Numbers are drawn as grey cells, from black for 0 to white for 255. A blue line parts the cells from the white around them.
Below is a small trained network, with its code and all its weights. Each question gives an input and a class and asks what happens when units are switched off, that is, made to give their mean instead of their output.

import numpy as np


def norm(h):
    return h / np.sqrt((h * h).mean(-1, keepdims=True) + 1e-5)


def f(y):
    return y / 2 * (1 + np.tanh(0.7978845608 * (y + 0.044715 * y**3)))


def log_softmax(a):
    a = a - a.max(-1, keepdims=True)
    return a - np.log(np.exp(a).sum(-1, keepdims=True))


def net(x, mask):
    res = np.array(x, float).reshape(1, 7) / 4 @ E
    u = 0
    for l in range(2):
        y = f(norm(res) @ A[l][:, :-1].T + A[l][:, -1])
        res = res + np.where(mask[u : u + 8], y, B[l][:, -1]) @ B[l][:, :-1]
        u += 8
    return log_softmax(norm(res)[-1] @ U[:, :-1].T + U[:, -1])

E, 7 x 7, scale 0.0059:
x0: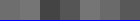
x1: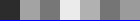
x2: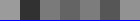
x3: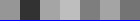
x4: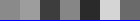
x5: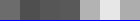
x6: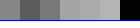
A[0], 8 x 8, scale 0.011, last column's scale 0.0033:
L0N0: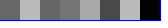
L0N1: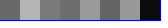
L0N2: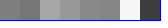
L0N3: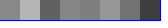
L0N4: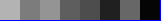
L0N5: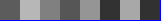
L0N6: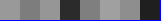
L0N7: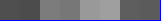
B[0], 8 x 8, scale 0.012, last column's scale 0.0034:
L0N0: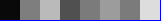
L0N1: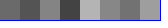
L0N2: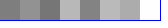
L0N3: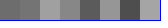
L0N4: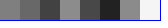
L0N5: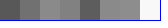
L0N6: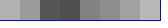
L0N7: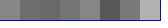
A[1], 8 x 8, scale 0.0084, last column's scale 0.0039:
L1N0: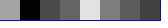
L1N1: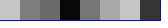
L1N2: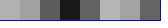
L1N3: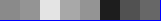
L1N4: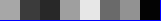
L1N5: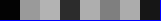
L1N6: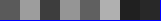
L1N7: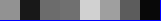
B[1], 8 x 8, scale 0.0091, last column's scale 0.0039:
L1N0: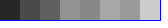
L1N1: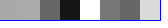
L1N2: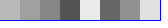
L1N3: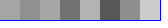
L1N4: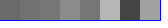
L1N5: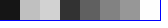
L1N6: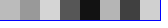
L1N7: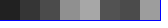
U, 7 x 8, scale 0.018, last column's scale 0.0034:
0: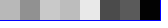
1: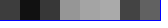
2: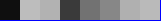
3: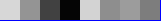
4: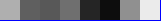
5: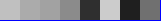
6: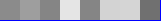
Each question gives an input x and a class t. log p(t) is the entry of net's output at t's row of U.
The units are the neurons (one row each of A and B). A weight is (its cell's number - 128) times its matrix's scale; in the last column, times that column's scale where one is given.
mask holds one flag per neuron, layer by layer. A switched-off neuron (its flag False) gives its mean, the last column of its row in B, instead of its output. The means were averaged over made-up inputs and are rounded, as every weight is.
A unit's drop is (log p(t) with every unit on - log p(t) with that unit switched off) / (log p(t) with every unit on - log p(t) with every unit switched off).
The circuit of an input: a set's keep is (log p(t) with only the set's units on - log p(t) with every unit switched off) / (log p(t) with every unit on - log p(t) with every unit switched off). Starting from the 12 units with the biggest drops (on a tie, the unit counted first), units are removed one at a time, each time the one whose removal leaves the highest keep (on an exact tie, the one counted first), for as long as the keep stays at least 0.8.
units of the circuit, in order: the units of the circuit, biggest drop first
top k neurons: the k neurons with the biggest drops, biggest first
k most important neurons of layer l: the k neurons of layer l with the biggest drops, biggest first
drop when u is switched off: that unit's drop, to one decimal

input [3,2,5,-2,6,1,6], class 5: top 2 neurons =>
[L1N6 L0N1]
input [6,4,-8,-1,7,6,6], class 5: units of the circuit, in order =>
[L1N6]
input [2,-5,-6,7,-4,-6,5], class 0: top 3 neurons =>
[L1N3 L0N6 L0N5]
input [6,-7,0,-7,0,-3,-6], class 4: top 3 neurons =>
[L0N4 L0N5 L0N2]
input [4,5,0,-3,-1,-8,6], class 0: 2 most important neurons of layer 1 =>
[L1N3 L1N5]
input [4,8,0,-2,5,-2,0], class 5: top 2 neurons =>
[L1N6 L0N3]
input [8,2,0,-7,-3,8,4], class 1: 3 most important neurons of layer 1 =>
[L1N7 L1N0 L1N4]
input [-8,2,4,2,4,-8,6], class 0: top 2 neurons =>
[L1N3 L0N2]
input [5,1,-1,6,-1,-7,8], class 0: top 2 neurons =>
[L1N3 L0N2]
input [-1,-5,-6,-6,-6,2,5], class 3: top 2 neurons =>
[L0N6 L0N0]
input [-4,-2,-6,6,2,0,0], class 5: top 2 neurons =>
[L0N2 L1N0]
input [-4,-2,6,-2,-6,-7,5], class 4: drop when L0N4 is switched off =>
1.2
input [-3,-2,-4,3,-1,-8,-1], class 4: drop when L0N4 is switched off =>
0.5
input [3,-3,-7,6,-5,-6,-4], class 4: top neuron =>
[L0N4]
